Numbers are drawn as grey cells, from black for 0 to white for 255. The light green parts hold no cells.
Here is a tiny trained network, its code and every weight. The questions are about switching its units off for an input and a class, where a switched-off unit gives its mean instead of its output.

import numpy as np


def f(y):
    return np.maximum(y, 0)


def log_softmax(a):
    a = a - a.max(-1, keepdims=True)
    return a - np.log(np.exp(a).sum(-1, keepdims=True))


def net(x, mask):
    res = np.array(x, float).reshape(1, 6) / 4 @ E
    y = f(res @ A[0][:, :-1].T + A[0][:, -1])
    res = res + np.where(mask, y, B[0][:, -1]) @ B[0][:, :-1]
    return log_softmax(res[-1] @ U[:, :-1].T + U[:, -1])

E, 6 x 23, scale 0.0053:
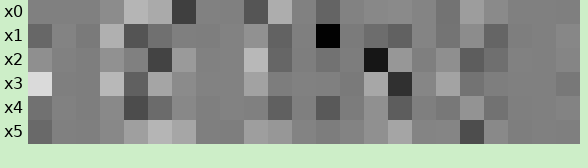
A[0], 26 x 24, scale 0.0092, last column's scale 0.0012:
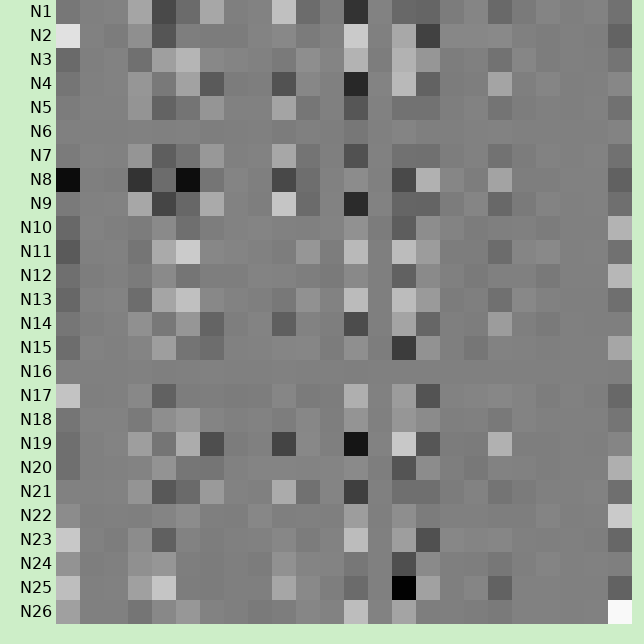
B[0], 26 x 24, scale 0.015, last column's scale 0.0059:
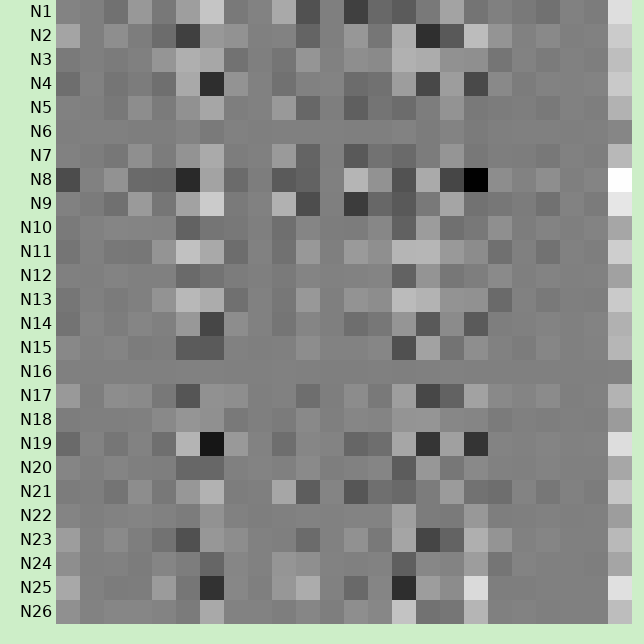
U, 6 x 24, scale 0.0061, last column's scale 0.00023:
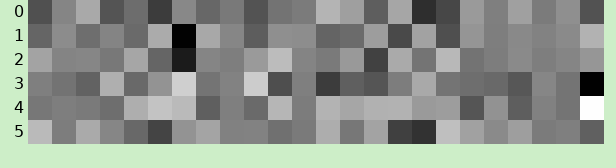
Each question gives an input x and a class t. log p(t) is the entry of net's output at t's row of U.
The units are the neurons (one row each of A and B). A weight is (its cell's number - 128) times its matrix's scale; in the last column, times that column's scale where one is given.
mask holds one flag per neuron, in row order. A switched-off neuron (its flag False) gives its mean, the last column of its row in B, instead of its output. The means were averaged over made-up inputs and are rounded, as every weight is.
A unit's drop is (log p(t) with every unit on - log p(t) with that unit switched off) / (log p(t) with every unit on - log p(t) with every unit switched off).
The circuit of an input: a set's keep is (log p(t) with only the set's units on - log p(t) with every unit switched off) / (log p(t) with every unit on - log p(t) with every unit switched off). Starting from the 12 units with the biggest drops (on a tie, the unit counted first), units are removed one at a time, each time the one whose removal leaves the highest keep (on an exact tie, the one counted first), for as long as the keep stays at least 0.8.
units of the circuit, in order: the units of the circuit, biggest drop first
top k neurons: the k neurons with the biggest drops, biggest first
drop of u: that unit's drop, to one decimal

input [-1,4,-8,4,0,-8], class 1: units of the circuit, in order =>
(N19)
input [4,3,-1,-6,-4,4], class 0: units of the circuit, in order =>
(N8, N9)
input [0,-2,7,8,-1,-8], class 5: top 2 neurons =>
(N2, N23)
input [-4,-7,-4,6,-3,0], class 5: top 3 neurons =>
(N2, N23, N17)
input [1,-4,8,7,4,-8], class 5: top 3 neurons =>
(N2, N23, N17)
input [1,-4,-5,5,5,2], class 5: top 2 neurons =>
(N2, N23)
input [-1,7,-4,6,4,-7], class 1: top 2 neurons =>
(N19, N4)
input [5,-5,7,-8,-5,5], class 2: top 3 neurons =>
(N25, N15, N24)
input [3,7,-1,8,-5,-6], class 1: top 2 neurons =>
(N19, N4)
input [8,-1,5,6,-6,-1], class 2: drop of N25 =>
0.4
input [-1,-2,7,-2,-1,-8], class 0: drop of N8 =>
1.0
